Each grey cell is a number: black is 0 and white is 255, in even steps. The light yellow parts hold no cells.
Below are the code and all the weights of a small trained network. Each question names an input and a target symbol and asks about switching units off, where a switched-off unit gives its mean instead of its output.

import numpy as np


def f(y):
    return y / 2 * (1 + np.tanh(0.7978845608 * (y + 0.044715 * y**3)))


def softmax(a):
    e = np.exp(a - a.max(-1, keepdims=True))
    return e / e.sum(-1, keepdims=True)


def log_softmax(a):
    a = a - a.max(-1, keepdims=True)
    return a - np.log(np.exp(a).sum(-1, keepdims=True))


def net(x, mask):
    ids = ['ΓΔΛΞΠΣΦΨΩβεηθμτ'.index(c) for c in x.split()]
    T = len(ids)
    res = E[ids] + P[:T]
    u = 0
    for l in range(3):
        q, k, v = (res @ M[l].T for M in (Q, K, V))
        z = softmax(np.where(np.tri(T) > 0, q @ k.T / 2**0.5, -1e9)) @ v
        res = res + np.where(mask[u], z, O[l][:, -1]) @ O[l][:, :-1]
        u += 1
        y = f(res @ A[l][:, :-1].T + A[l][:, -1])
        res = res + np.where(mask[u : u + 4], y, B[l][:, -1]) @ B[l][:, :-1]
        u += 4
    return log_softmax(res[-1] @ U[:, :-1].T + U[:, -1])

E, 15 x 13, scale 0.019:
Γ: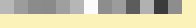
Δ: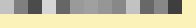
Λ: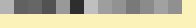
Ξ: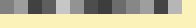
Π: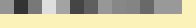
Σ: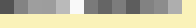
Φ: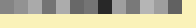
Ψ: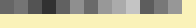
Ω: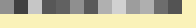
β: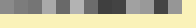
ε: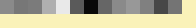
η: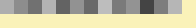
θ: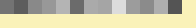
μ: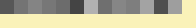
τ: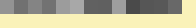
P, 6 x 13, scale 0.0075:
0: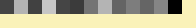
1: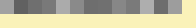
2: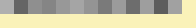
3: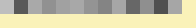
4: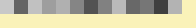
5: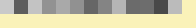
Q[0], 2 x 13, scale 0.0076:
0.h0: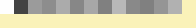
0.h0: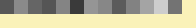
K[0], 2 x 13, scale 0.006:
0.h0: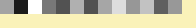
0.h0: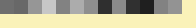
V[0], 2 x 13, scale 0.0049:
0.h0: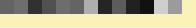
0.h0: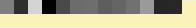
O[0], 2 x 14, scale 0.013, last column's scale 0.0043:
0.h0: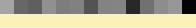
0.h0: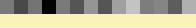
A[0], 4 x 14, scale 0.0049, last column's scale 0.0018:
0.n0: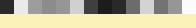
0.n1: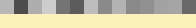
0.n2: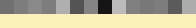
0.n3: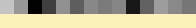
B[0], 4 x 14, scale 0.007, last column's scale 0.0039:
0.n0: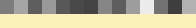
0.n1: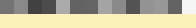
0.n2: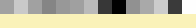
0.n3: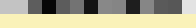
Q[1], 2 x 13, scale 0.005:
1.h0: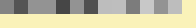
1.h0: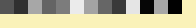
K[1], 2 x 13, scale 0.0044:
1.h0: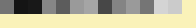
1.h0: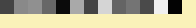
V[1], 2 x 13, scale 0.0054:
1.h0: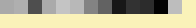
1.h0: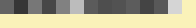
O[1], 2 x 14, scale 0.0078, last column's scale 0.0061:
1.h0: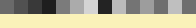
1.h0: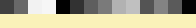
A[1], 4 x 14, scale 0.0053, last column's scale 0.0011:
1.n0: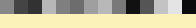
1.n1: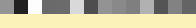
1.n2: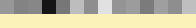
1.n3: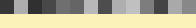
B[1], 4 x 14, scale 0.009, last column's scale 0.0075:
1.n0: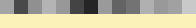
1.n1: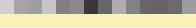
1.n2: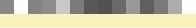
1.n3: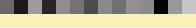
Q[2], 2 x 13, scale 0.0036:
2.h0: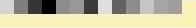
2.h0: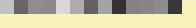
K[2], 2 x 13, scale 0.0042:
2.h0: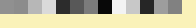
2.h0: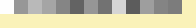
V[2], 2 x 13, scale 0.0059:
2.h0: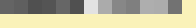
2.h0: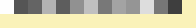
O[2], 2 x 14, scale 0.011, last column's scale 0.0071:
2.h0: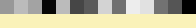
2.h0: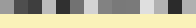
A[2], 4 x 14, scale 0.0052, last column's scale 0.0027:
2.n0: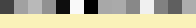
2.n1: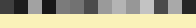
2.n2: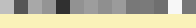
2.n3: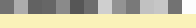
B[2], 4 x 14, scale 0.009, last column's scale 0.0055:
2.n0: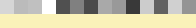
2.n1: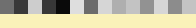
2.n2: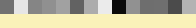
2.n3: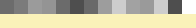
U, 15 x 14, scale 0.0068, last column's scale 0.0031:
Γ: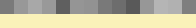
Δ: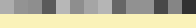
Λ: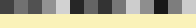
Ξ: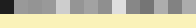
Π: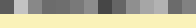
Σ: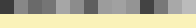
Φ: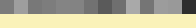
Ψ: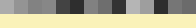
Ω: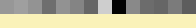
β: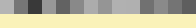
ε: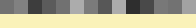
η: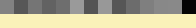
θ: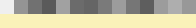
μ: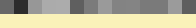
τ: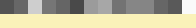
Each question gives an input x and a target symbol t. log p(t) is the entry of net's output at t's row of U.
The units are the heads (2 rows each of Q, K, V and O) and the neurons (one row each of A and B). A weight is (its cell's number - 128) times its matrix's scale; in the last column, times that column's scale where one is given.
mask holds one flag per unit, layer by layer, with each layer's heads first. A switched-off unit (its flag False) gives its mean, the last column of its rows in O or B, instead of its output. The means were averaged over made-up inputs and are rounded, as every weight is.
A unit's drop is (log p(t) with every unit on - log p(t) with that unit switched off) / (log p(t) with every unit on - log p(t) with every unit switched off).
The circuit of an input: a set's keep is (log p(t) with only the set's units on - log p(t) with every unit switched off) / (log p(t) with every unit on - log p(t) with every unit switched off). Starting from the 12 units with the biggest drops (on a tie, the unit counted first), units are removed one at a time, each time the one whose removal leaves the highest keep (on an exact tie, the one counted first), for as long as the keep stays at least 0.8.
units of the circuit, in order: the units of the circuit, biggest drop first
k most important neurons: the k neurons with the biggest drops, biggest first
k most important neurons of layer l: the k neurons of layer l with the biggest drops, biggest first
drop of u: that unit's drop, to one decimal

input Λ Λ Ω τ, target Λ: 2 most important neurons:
[0.n3, 0.n2]
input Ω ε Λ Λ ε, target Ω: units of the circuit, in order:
[0.h0, 1.h0]
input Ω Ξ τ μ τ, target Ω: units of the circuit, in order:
[1.h0, 0.h0]
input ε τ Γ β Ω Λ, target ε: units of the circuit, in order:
[2.h0, 1.n1]
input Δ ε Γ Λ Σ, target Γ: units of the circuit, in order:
[0.n0, 2.n0, 0.h0]
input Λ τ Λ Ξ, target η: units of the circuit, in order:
[1.h0, 2.n1, 1.n3, 0.h0]
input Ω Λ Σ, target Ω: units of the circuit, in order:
[1.h0]
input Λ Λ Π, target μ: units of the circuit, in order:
[1.n0, 0.h0, 1.n2]
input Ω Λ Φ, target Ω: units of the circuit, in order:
[1.h0, 0.h0]
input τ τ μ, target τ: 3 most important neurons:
[2.n1, 1.n2, 1.n3]
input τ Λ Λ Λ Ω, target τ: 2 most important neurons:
[2.n1, 0.n3]
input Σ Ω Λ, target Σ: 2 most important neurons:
[1.n2, 2.n1]
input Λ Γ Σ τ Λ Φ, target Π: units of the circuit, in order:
[0.n2, 1.n3]
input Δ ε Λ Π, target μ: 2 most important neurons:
[1.n0, 1.n2]
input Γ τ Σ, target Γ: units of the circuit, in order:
[2.n0, 0.n0, 0.h0]
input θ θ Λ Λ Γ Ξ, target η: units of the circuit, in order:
[2.n1, 1.h0, 1.n3, 1.n2]
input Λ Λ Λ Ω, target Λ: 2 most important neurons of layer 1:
[1.n2, 1.n1]
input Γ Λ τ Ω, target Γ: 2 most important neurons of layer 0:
[0.n1, 0.n2]
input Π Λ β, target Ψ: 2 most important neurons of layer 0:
[0.n0, 0.n1]
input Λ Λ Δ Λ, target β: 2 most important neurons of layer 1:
[1.n3, 1.n2]
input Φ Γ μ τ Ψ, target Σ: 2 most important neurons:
[0.n2, 0.n0]
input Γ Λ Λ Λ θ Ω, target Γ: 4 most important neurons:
[1.n1, 0.n2, 1.n3, 0.n1]
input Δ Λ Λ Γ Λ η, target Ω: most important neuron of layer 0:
[0.n2]
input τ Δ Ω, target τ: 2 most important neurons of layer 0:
[0.n3, 0.n0]
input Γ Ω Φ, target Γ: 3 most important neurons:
[1.n1, 1.n2, 0.n2]
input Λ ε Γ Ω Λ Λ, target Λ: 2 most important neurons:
[0.n3, 1.n2]
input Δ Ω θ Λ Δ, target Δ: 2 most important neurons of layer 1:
[1.n3, 1.n2]
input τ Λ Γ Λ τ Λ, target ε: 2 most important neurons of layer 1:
[1.n1, 1.n3]
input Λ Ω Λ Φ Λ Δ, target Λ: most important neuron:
[0.n3]
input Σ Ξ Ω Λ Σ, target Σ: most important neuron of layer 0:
[0.n0]
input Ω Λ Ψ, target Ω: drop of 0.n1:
-0.1
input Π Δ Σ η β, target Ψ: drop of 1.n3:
0.1
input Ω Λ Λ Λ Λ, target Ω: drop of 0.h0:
1.0
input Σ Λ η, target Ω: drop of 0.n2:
0.1
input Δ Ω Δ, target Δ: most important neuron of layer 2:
[2.n1]
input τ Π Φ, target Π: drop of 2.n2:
0.0
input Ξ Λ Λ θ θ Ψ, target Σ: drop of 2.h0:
0.6
